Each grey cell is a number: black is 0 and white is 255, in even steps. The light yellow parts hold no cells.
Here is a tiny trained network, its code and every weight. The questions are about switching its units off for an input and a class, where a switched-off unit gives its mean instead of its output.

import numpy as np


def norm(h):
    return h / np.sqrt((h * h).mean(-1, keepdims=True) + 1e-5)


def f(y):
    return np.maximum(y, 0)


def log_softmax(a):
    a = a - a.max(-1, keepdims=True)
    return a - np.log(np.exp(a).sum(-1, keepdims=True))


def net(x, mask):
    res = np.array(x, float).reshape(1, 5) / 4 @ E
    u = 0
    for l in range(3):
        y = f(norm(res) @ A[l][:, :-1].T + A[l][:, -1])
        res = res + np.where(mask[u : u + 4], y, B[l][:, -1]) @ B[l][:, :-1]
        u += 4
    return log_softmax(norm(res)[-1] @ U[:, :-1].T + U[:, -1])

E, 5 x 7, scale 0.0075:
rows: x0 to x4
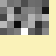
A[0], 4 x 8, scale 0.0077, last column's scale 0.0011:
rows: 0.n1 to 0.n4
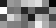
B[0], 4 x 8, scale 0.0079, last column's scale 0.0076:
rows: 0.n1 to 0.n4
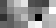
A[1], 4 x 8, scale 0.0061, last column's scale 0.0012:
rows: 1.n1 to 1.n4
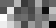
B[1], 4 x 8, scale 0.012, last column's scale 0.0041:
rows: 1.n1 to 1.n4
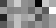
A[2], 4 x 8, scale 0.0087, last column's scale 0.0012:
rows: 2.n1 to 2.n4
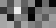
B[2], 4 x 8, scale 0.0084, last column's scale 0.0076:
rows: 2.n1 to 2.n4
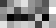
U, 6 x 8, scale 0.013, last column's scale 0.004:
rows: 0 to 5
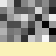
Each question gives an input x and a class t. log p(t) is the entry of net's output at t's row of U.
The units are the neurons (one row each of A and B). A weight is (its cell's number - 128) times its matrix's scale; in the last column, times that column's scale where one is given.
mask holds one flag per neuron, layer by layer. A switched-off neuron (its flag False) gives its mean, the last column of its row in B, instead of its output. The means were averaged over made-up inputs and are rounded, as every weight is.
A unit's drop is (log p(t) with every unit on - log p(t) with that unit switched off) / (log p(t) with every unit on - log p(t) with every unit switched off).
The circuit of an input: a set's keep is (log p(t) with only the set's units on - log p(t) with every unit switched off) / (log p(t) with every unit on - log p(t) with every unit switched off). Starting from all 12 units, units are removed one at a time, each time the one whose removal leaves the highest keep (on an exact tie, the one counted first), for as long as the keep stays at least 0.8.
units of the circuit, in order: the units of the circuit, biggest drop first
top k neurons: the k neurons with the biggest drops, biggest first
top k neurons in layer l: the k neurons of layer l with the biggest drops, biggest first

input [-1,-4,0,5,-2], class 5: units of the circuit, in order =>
(0.n1, 0.n3, 2.n2)
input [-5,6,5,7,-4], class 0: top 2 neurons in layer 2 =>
(2.n1, 2.n4)
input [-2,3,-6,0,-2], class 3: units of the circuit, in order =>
(2.n3)
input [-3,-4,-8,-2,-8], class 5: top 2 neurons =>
(0.n4, 0.n1)
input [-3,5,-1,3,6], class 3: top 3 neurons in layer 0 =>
(0.n3, 0.n2, 0.n4)
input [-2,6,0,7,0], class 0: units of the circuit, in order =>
(0.n3, 0.n1)
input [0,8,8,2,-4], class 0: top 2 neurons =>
(2.n3, 2.n1)
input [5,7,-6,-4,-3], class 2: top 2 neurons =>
(1.n1, 0.n1)
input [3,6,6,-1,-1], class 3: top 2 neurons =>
(1.n2, 0.n2)
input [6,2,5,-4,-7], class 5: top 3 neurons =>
(0.n4, 0.n1, 2.n1)
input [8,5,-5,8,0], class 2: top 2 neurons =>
(1.n3, 2.n1)
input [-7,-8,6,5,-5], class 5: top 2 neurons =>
(0.n4, 2.n1)
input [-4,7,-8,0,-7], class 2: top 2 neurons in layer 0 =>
(0.n3, 0.n1)
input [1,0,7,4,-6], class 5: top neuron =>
(2.n2)
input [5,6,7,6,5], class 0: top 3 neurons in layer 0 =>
(0.n3, 0.n1, 0.n2)
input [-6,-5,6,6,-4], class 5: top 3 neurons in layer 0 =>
(0.n4, 0.n3, 0.n2)
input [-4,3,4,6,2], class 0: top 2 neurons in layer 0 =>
(0.n3, 0.n2)
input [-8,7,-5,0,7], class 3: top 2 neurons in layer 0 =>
(0.n3, 0.n2)
